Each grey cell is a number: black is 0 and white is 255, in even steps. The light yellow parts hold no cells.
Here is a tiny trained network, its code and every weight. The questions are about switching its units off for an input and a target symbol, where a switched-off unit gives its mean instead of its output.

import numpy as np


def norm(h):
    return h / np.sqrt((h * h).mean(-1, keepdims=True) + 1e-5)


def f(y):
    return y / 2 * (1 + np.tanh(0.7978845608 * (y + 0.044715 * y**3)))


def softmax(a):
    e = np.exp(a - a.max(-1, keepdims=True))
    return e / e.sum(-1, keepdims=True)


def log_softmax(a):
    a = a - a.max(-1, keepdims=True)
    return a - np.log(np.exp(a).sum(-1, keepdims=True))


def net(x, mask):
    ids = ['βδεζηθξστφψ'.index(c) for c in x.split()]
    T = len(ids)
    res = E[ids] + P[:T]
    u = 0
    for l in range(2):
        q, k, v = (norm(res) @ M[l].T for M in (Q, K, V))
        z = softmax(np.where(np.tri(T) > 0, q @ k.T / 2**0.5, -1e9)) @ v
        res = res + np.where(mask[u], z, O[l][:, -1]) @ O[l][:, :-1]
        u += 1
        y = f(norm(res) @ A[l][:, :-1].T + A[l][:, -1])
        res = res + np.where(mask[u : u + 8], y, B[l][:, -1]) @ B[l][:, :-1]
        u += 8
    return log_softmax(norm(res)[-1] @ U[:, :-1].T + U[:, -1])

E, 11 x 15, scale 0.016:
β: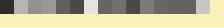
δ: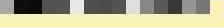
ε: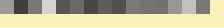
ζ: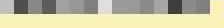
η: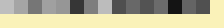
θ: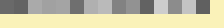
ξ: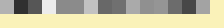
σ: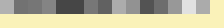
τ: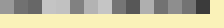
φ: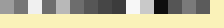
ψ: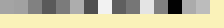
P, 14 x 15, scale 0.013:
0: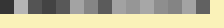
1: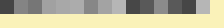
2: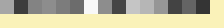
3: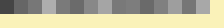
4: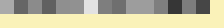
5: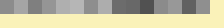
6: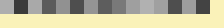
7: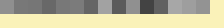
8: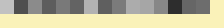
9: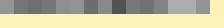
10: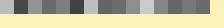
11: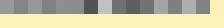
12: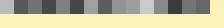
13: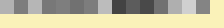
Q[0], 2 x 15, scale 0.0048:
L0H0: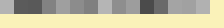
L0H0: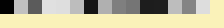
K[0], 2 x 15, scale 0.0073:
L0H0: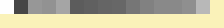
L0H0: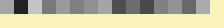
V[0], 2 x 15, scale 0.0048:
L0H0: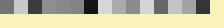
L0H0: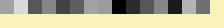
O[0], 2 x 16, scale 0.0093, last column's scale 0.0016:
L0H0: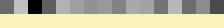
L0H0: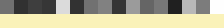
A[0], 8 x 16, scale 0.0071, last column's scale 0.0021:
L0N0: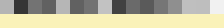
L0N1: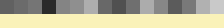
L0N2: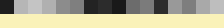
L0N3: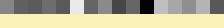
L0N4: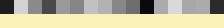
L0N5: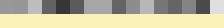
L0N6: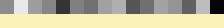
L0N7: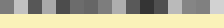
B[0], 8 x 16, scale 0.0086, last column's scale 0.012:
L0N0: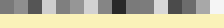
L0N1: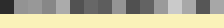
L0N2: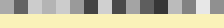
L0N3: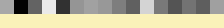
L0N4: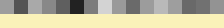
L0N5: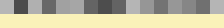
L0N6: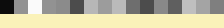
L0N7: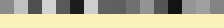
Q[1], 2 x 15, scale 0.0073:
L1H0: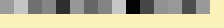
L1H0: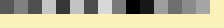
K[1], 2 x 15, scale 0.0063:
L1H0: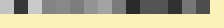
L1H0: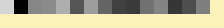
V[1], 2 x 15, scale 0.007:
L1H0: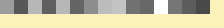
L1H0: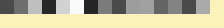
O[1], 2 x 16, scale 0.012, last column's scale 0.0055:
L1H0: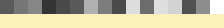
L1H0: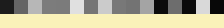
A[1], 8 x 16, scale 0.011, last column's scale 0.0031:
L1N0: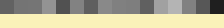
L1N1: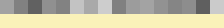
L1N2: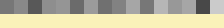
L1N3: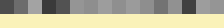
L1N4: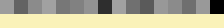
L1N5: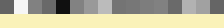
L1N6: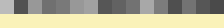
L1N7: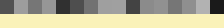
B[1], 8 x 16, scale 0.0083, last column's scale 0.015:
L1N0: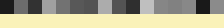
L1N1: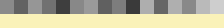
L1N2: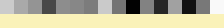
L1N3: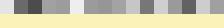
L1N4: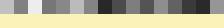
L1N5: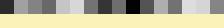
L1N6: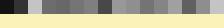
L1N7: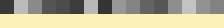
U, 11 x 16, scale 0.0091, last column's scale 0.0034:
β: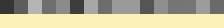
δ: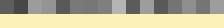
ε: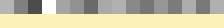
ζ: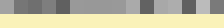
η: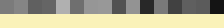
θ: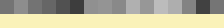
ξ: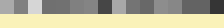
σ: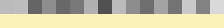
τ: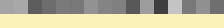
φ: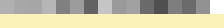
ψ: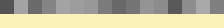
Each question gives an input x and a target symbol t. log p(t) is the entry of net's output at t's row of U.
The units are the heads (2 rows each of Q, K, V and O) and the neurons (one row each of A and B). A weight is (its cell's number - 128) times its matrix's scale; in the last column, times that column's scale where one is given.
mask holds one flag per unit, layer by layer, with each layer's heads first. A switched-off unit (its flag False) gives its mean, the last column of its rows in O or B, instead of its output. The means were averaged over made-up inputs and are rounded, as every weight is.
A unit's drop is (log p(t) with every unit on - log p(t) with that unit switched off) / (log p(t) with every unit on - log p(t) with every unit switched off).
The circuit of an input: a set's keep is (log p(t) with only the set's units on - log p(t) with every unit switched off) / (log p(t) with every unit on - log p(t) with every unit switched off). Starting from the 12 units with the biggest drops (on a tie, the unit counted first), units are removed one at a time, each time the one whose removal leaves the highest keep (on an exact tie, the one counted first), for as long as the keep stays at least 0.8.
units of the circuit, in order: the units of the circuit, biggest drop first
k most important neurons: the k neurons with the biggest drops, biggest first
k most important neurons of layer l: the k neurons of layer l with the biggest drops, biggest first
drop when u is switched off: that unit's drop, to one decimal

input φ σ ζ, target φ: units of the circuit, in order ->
[L1H0]
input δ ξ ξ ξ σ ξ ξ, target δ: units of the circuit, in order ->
[L1H0 L1N6]
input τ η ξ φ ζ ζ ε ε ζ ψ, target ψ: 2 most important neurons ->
[L0N0 L0N4]
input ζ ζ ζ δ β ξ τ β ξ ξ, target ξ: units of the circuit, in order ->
[L0H0 L1N4]
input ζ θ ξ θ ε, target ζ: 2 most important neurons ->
[L0N0 L1N3]
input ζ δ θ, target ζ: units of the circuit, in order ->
[L1H0 L1N3 L0N0]
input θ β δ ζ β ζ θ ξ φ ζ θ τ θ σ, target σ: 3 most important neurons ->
[L0N7 L1N5 L1N7]
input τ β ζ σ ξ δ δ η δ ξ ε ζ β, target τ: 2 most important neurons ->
[L1N2 L0N0]
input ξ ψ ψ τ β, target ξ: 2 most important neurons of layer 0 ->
[L0N5 L0N0]
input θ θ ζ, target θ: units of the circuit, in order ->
[L1H0 L0N4]
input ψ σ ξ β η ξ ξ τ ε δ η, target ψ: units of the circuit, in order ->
[L1H0 L0H0 L1N2]
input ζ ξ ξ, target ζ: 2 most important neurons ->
[L1N3 L0N0]
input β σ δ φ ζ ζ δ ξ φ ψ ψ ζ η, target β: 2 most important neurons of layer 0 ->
[L0N2 L0N4]
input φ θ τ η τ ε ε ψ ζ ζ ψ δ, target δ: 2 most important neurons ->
[L0N3 L1N6]
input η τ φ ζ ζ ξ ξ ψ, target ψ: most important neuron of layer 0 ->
[L0N0]
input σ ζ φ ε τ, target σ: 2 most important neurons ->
[L0N7 L0N4]
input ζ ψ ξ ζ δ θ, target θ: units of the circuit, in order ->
[L0N4 L1N0]
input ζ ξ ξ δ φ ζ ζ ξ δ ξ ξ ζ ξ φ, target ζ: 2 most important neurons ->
[L1N3 L1N2]
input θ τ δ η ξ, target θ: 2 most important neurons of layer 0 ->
[L0N4 L0N0]
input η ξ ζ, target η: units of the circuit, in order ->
[L0H0]
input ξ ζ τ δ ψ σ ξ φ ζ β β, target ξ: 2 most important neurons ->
[L0N5 L1N4]
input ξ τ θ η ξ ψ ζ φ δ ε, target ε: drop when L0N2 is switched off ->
0.4
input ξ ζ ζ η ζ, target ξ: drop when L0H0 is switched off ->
0.3
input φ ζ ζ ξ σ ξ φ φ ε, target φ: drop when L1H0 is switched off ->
1.0
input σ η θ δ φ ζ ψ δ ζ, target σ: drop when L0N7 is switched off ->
0.2
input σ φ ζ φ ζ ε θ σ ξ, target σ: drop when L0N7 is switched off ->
0.2
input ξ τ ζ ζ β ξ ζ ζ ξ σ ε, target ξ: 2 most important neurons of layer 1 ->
[L1N4 L1N6]
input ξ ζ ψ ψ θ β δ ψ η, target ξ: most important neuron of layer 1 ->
[L1N6]
